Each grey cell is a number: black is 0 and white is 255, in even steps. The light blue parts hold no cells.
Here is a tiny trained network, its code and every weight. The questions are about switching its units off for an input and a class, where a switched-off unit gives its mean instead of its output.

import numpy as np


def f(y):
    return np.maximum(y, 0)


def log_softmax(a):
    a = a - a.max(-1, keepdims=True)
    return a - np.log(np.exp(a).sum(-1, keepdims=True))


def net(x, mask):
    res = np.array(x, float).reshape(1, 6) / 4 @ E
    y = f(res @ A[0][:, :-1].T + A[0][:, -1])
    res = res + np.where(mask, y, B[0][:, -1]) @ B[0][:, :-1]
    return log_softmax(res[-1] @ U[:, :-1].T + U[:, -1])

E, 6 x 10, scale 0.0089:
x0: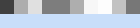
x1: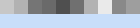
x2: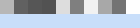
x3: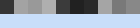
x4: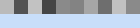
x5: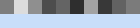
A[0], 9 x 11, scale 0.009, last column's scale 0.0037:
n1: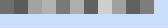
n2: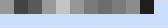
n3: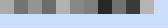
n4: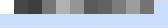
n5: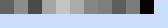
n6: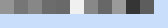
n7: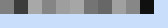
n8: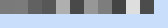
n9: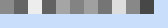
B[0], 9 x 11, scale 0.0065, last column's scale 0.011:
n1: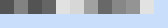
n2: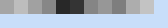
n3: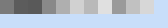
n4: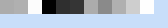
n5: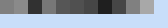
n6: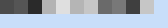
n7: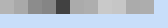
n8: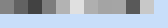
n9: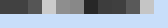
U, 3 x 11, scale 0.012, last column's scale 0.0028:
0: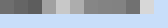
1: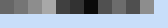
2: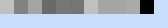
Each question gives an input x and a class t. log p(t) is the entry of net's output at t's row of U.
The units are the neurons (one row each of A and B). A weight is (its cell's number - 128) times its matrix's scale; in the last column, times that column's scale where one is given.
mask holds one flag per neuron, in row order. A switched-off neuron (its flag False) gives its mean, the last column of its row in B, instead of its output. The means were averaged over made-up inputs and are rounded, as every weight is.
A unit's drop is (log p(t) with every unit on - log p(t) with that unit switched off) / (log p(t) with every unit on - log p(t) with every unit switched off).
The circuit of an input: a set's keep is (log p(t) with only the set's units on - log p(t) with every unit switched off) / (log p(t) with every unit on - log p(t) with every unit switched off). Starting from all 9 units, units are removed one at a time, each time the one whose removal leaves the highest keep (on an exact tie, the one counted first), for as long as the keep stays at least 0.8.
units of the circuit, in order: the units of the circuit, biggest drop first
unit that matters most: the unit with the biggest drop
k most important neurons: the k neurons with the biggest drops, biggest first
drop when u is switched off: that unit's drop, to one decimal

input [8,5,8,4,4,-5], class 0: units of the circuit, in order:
[n9]
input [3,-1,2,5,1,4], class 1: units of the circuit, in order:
[n3 n4 n1]
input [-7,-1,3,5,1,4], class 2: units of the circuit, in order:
[n9 n4]
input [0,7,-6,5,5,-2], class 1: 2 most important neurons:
[n3 n4]
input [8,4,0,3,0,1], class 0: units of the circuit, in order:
[n4 n9]
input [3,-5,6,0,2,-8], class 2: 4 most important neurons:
[n2 n7 n4 n6]
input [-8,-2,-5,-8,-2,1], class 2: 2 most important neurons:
[n4 n3]
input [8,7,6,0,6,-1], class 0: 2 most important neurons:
[n9 n4]
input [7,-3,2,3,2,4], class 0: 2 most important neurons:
[n4 n2]
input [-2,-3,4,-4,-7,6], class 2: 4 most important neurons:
[n9 n6 n1 n4]
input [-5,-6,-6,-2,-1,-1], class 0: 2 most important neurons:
[n3 n6]
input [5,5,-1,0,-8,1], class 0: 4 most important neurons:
[n4 n2 n7 n1]
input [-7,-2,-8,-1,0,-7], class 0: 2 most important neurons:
[n3 n6]
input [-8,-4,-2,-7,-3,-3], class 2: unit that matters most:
n4
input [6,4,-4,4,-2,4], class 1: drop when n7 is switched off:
0.2
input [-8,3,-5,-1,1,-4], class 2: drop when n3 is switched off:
0.2
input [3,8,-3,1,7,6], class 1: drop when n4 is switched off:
0.1
